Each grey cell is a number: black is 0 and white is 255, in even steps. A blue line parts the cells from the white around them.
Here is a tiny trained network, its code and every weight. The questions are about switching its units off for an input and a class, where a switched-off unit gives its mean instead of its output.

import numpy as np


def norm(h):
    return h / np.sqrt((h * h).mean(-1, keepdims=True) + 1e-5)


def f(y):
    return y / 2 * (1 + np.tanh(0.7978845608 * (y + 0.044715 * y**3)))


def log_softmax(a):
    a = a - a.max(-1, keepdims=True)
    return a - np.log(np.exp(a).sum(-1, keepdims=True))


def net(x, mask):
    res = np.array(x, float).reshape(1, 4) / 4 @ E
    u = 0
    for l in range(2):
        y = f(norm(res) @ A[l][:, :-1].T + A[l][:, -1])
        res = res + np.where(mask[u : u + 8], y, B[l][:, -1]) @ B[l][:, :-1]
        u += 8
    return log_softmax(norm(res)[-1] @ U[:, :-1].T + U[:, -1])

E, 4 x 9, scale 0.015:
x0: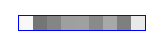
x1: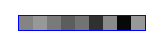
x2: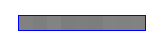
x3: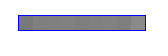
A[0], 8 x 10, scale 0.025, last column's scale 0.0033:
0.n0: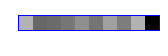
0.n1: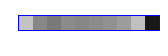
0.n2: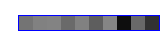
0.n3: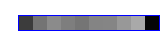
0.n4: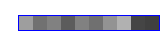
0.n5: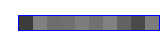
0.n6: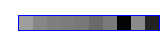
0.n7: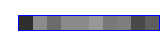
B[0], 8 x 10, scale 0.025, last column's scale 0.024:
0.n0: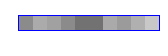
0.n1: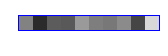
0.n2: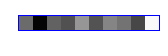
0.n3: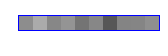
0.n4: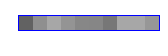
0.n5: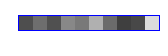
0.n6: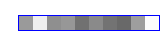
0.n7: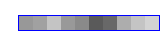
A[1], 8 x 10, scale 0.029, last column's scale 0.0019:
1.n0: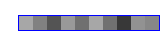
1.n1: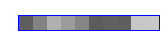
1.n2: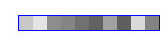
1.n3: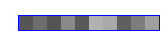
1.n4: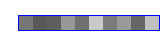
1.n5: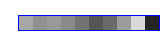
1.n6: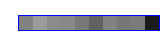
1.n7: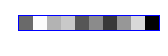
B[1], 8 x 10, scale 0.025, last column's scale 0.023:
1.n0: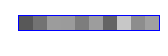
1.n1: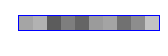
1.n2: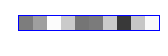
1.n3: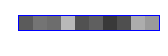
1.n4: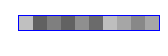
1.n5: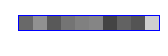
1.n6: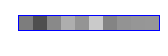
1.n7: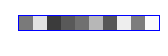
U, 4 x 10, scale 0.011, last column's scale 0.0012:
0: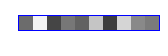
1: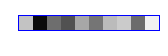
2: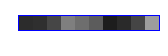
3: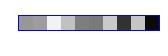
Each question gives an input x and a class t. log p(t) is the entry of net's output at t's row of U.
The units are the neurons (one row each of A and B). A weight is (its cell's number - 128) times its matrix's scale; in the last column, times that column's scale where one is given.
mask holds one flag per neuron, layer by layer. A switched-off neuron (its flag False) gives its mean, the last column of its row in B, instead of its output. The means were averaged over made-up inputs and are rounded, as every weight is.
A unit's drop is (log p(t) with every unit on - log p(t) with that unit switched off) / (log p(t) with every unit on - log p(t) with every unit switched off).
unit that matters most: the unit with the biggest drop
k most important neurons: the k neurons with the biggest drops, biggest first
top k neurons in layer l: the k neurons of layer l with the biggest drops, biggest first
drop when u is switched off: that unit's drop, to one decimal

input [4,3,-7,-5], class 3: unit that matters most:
0.n6
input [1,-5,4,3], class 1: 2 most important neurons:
(0.n6; 0.n7)
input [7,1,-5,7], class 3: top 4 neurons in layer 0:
(0.n0; 0.n2; 0.n5; 0.n1)
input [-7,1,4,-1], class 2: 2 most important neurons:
(0.n6; 0.n5)
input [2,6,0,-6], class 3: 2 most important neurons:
(0.n6; 0.n2)
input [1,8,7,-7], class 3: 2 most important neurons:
(0.n1; 0.n6)
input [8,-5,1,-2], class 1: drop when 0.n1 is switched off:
1.3
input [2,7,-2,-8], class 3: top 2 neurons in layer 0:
(0.n6; 0.n2)
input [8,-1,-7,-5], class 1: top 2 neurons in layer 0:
(0.n1; 0.n6)
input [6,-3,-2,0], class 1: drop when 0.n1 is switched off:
1.2
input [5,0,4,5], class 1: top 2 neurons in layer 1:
(1.n2; 1.n7)
